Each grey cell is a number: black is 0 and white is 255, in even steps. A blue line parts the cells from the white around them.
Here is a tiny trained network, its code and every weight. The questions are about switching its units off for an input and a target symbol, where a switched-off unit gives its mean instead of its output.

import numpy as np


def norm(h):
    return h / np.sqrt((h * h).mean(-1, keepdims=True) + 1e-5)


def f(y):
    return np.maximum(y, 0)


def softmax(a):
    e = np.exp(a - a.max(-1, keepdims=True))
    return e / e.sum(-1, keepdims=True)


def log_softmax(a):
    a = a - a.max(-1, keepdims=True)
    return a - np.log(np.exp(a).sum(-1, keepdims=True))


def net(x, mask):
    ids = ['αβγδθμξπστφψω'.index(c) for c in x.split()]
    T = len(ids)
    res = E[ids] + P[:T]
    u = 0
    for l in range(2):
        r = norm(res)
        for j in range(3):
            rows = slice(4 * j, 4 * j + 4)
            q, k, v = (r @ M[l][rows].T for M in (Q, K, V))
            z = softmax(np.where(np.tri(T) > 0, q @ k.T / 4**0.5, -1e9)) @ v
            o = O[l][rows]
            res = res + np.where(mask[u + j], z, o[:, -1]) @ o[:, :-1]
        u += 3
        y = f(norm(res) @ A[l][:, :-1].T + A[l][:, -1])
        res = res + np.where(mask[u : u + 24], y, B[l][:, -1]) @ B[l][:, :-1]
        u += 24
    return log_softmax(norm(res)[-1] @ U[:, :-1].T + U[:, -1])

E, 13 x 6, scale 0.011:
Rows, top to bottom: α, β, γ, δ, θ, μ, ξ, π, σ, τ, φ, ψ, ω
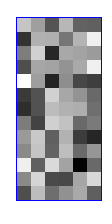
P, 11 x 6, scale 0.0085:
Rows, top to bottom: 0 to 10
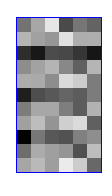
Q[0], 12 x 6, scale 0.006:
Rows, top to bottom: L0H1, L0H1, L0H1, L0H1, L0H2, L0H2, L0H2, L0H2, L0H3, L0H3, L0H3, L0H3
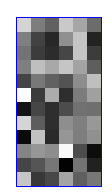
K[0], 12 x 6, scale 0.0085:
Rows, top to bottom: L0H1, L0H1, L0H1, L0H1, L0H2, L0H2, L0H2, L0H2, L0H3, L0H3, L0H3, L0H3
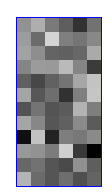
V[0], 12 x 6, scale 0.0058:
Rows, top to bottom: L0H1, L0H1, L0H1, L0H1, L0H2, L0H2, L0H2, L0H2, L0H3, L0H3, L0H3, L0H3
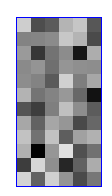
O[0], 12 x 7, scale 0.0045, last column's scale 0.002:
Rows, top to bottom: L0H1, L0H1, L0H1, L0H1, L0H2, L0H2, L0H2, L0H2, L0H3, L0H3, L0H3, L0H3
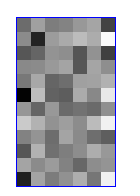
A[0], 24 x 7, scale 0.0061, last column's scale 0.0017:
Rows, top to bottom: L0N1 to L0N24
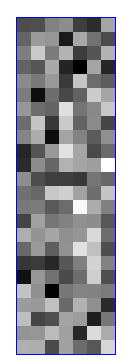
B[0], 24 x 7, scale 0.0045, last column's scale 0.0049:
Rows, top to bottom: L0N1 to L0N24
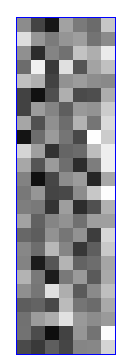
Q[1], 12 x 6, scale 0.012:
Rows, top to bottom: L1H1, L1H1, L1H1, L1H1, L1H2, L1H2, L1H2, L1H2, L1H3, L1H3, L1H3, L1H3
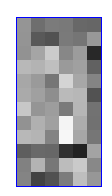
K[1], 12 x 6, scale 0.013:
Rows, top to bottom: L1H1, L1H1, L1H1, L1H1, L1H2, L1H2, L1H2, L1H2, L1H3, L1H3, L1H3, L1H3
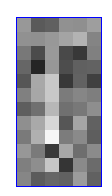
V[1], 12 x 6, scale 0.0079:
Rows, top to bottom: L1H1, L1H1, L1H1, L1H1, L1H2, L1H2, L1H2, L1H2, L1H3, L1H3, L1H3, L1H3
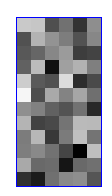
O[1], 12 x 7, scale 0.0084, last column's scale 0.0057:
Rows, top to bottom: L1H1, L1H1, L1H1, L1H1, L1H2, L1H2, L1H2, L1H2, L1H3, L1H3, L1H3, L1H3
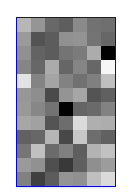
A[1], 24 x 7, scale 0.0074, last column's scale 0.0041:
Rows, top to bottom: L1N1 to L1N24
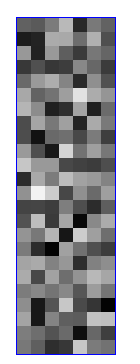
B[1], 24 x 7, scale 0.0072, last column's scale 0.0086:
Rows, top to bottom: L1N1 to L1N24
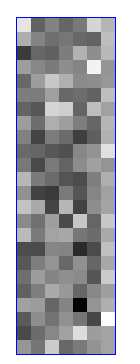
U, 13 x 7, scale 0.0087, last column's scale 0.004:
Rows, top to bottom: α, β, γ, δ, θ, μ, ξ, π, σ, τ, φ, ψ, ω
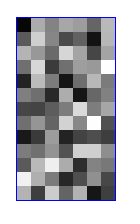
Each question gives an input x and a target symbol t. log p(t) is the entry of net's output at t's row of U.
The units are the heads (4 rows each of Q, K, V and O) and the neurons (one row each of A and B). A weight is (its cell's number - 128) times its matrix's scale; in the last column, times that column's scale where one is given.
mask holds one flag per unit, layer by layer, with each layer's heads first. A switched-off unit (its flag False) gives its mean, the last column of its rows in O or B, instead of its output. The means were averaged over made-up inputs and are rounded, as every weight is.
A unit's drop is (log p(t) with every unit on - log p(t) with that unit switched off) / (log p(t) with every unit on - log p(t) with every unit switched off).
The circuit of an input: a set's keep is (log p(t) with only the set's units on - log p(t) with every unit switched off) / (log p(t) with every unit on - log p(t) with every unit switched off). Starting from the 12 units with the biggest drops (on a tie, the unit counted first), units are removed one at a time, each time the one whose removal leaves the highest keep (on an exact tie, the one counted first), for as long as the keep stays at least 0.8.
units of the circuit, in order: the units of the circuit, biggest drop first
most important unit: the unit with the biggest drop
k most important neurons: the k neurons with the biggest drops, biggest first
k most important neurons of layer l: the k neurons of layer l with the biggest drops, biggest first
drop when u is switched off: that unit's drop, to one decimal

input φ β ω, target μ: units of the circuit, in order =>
(L1N14)
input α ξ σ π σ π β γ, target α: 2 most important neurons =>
(L0N23 L0N3)
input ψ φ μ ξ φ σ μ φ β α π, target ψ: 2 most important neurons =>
(L0N10 L0N13)
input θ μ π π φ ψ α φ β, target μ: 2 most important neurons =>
(L0N6 L0N18)
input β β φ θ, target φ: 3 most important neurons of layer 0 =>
(L0N9 L0N1 L0N10)
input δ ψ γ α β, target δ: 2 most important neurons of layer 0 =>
(L0N23 L0N9)
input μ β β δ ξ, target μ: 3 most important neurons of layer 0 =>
(L0N23 L0N3 L0N9)
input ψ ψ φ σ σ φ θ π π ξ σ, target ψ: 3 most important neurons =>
(L0N10 L1N13 L1N7)
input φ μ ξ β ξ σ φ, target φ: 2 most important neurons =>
(L0N4 L0N10)
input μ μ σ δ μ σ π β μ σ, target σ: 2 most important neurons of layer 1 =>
(L1N22 L1N1)
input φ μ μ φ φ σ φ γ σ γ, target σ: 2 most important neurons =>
(L0N9 L0N10)
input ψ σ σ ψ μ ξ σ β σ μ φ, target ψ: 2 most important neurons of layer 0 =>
(L0N14 L0N10)
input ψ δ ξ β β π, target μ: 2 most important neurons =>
(L1N21 L0N6)
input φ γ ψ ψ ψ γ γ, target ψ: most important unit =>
L1H2
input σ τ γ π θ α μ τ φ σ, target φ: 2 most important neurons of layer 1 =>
(L1N10 L1N15)
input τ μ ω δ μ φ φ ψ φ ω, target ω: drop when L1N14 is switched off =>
0.0
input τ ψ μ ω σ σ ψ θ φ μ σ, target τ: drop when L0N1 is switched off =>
0.1
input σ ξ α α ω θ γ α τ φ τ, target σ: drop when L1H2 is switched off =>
0.7
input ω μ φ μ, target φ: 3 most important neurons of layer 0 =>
(L0N4 L0N1 L0N24)
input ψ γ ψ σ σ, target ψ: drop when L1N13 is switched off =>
0.2
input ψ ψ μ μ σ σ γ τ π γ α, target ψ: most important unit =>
L1H3
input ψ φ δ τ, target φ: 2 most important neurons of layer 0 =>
(L0N10 L0N4)
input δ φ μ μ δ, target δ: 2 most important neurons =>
(L0N23 L0N9)
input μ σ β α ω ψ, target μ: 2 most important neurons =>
(L0N6 L0N12)
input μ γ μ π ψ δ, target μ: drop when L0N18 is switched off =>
0.2
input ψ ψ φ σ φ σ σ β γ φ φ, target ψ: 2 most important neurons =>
(L0N14 L1N13)
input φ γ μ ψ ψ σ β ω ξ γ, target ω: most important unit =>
L1H1
